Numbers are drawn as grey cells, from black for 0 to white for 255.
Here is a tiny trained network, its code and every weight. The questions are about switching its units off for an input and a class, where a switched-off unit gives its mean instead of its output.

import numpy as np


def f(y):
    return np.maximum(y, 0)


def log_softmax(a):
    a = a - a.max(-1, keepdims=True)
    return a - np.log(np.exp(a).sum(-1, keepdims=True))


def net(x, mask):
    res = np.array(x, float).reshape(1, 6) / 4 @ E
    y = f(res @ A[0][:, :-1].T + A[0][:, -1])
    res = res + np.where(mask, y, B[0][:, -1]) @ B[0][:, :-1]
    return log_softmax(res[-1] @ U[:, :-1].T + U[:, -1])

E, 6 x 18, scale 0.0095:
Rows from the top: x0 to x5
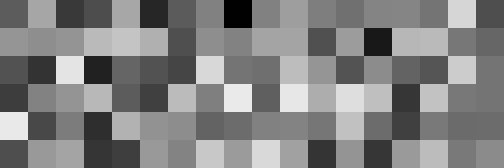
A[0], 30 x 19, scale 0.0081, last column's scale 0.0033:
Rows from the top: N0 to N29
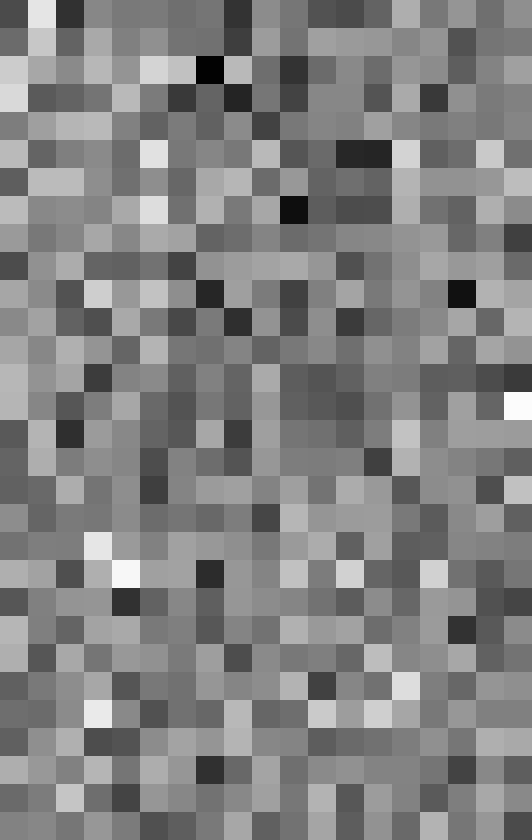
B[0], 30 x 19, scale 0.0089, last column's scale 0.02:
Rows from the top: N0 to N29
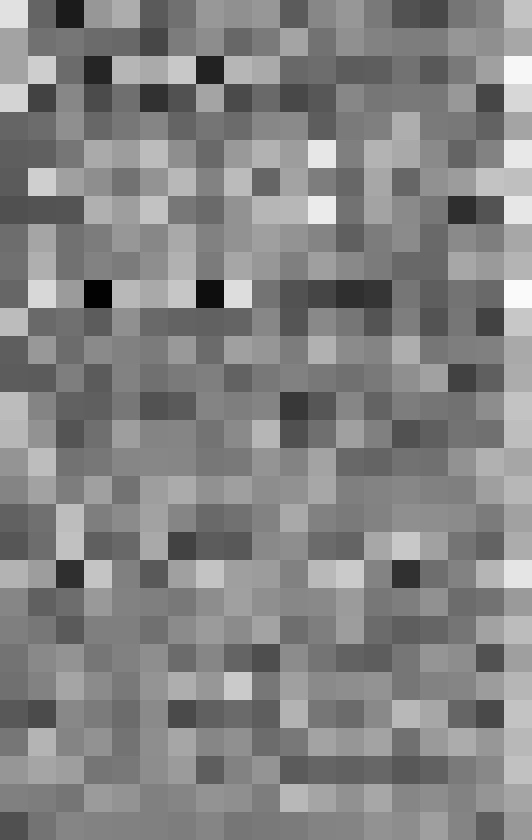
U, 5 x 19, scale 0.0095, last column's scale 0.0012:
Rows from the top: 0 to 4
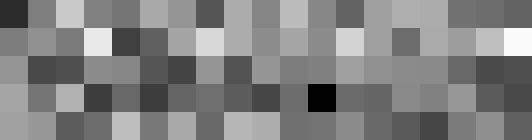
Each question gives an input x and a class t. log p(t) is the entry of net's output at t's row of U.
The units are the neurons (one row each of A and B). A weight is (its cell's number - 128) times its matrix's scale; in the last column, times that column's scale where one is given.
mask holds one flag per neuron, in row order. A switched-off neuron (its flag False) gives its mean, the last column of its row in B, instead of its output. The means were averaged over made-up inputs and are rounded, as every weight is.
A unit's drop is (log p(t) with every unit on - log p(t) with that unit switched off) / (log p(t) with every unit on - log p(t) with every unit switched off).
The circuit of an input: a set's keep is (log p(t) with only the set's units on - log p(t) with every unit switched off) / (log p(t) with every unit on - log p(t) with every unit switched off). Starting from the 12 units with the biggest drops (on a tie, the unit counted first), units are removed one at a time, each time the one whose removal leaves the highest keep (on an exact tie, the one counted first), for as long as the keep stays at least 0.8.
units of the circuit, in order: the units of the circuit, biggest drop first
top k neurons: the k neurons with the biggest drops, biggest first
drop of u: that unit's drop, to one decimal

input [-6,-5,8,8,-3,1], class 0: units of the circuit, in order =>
N25
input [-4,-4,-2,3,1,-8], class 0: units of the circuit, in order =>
N25, N19
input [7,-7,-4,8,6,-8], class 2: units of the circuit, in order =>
N25, N2
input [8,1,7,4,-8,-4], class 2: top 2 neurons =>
N10, N0
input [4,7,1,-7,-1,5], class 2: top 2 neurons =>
N10, N2
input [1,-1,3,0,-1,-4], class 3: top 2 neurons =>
N7, N5
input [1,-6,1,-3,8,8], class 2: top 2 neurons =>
N10, N2
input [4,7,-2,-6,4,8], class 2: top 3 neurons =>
N10, N2, N3
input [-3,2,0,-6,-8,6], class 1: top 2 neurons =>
N10, N2
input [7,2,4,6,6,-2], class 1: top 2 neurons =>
N10, N2
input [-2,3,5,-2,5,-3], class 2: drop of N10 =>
0.3
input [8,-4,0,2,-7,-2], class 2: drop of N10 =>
0.2
